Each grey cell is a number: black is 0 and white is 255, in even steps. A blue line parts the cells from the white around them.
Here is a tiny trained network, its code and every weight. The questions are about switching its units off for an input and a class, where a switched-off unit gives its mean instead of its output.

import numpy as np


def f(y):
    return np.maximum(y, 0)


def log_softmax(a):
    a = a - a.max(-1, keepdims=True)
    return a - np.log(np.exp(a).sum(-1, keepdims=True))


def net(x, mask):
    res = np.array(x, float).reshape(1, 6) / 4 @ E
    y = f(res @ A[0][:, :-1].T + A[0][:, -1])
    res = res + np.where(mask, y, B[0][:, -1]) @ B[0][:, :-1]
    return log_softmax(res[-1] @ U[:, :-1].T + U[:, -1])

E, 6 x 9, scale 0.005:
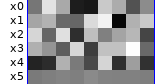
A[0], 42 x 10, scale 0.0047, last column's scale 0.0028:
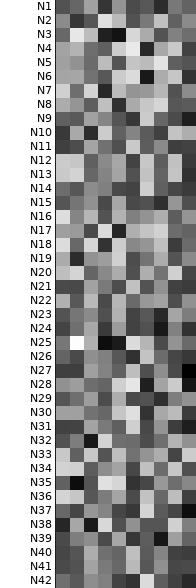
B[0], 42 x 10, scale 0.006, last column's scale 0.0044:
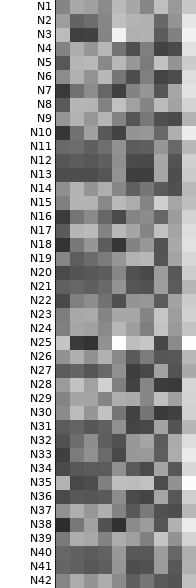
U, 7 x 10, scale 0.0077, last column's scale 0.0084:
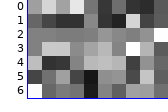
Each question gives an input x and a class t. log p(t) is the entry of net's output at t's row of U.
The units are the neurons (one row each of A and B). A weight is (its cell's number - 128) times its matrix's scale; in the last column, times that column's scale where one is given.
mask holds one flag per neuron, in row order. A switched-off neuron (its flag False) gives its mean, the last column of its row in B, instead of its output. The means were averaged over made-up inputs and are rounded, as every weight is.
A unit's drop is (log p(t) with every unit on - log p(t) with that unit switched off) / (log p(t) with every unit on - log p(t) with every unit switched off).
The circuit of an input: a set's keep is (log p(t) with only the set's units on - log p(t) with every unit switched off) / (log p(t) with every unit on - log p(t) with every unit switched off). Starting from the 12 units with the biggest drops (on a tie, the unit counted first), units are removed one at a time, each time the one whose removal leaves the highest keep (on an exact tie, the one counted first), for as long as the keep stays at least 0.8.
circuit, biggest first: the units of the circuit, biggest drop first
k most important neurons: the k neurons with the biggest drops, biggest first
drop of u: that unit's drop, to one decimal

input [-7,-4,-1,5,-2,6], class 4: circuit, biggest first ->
[N35 N2]
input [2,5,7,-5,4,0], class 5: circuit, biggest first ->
[N18 N7]
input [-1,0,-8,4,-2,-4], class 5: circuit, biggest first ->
[N38 N10]
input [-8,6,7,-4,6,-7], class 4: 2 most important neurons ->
[N35 N19]
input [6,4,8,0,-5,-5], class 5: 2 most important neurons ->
[N18 N7]
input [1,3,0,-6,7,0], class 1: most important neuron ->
[N31]
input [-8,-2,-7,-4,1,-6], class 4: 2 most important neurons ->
[N35 N2]
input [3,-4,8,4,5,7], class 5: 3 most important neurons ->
[N18 N7 N33]
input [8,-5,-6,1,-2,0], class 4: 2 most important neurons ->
[N25 N3]
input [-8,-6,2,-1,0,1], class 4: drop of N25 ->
-0.1
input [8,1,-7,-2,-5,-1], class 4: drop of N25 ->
0.9
